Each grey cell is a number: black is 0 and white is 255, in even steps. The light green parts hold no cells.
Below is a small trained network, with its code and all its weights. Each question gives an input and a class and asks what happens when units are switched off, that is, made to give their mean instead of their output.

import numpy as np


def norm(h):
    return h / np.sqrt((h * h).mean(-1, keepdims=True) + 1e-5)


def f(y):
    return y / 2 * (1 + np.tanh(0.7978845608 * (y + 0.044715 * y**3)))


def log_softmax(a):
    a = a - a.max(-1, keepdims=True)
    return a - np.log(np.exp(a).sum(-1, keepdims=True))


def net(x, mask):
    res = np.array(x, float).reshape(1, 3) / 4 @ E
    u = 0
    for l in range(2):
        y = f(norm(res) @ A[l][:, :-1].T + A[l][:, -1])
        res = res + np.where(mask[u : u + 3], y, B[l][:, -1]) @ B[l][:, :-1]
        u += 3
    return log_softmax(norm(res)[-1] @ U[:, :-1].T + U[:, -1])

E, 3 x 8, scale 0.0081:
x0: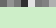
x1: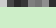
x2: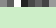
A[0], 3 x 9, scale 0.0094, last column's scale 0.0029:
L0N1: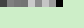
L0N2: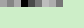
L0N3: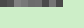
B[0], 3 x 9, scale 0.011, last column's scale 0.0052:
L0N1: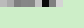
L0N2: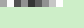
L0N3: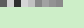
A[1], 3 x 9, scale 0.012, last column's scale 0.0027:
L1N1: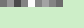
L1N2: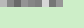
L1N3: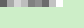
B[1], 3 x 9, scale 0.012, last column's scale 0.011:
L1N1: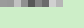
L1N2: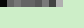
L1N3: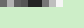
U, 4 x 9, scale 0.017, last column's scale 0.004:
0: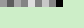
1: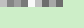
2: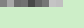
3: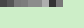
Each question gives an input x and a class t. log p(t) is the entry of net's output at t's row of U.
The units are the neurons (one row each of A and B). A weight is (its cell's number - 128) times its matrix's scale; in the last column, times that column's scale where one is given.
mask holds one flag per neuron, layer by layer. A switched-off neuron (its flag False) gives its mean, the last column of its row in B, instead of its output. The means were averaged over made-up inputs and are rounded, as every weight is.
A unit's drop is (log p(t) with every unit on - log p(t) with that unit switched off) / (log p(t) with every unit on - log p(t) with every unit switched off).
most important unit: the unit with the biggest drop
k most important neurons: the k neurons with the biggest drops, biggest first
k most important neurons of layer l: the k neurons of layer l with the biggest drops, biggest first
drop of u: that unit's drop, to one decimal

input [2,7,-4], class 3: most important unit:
L1N2
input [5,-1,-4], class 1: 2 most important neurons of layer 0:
[L0N2; L0N1]
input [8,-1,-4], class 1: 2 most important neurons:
[L0N2; L1N3]
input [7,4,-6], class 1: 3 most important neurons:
[L1N3; L0N1; L0N2]
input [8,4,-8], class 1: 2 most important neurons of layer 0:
[L0N1; L0N2]
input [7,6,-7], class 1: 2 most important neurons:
[L1N3; L0N2]
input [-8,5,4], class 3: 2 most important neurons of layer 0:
[L0N1; L0N3]
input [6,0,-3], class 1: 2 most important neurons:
[L1N3; L0N2]
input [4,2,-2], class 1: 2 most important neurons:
[L1N3; L0N1]
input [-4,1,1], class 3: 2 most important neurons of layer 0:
[L0N1; L0N2]
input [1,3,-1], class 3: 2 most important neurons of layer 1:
[L1N2; L1N3]
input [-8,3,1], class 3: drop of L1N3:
0.3
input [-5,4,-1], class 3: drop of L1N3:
0.1
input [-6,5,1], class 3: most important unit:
L1N3
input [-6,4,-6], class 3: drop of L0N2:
0.0
